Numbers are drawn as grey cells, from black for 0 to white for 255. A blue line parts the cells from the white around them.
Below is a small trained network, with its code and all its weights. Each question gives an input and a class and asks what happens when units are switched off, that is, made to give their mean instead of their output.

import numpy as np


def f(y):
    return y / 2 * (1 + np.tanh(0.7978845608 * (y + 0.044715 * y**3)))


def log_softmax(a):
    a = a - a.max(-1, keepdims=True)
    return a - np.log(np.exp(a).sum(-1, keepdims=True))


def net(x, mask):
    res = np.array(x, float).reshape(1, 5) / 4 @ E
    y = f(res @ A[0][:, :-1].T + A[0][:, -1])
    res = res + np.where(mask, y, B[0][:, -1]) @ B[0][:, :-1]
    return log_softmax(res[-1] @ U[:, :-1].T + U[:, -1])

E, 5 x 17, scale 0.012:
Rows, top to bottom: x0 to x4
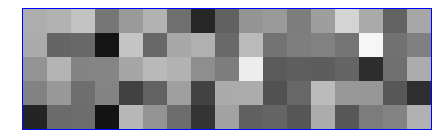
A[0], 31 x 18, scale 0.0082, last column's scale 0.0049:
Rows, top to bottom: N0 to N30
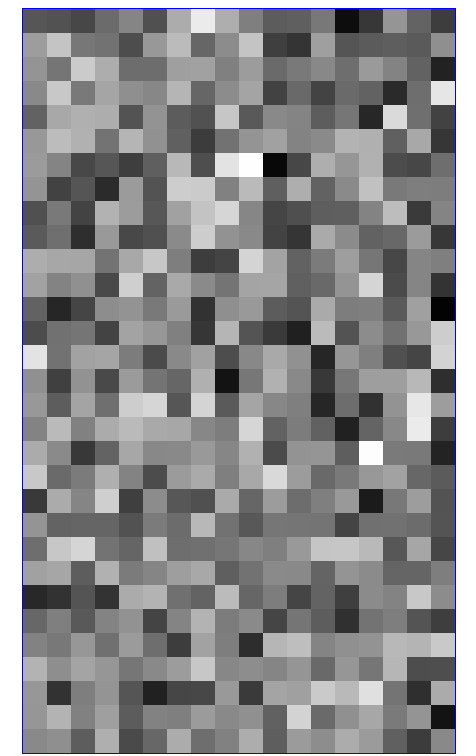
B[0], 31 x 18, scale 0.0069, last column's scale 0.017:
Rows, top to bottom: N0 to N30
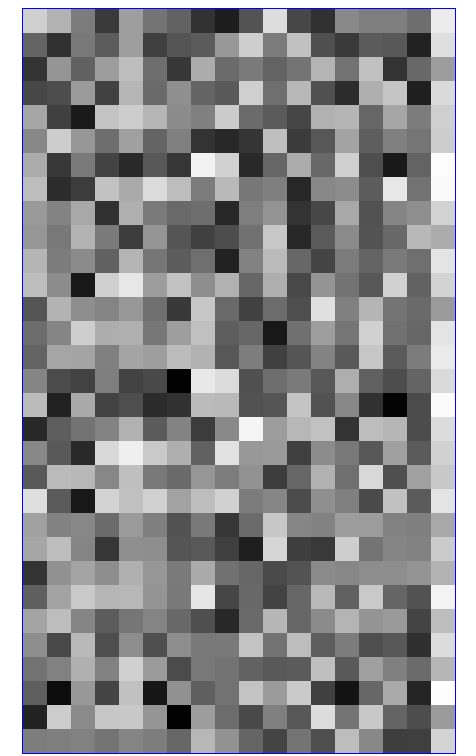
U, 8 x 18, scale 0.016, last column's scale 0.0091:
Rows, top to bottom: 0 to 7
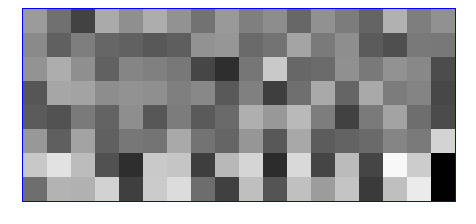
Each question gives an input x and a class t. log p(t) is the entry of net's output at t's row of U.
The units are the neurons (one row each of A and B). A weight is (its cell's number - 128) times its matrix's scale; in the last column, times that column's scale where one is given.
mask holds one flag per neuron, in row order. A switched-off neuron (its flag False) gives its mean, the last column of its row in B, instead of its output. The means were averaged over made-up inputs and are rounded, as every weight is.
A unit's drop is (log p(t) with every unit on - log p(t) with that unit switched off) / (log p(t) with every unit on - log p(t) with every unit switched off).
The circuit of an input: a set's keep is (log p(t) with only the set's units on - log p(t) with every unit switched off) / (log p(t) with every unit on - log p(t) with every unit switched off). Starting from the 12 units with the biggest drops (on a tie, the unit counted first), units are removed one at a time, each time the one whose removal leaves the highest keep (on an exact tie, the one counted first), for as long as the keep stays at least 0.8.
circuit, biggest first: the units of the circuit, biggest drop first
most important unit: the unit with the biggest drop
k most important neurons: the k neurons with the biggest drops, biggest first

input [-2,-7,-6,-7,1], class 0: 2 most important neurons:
(N20, N4)
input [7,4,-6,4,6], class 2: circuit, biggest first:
(N5)
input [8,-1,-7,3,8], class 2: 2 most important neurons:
(N22, N5)
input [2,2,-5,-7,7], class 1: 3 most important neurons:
(N15, N26, N14)
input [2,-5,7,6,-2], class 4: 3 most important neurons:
(N3, N1, N16)
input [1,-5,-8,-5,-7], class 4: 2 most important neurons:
(N28, N26)
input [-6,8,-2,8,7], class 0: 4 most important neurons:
(N7, N18, N16, N11)
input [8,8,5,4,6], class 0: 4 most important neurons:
(N11, N18, N7, N0)
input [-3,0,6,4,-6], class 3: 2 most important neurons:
(N28, N14)
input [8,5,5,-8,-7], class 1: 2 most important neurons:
(N16, N15)
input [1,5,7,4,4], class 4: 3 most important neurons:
(N1, N17, N3)
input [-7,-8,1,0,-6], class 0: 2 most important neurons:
(N20, N4)
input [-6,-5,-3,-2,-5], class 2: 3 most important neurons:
(N7, N0, N8)
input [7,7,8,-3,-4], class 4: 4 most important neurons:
(N17, N16, N3, N20)
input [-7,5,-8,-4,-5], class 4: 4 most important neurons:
(N28, N26, N22, N5)
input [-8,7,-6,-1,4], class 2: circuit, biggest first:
(N0)
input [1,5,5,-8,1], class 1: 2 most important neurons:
(N16, N15)
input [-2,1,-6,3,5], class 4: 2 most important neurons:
(N28, N14)
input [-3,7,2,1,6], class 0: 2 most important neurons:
(N7, N18)
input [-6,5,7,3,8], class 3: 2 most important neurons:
(N24, N13)
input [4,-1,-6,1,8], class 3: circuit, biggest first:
(N13)
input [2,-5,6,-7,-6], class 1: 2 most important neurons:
(N16, N28)
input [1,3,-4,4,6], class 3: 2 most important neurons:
(N13, N16)
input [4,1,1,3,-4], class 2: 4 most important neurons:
(N16, N24, N13, N15)
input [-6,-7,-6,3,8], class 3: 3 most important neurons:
(N13, N24, N7)
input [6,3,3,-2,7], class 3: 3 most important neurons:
(N13, N24, N0)
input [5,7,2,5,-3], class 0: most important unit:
N11
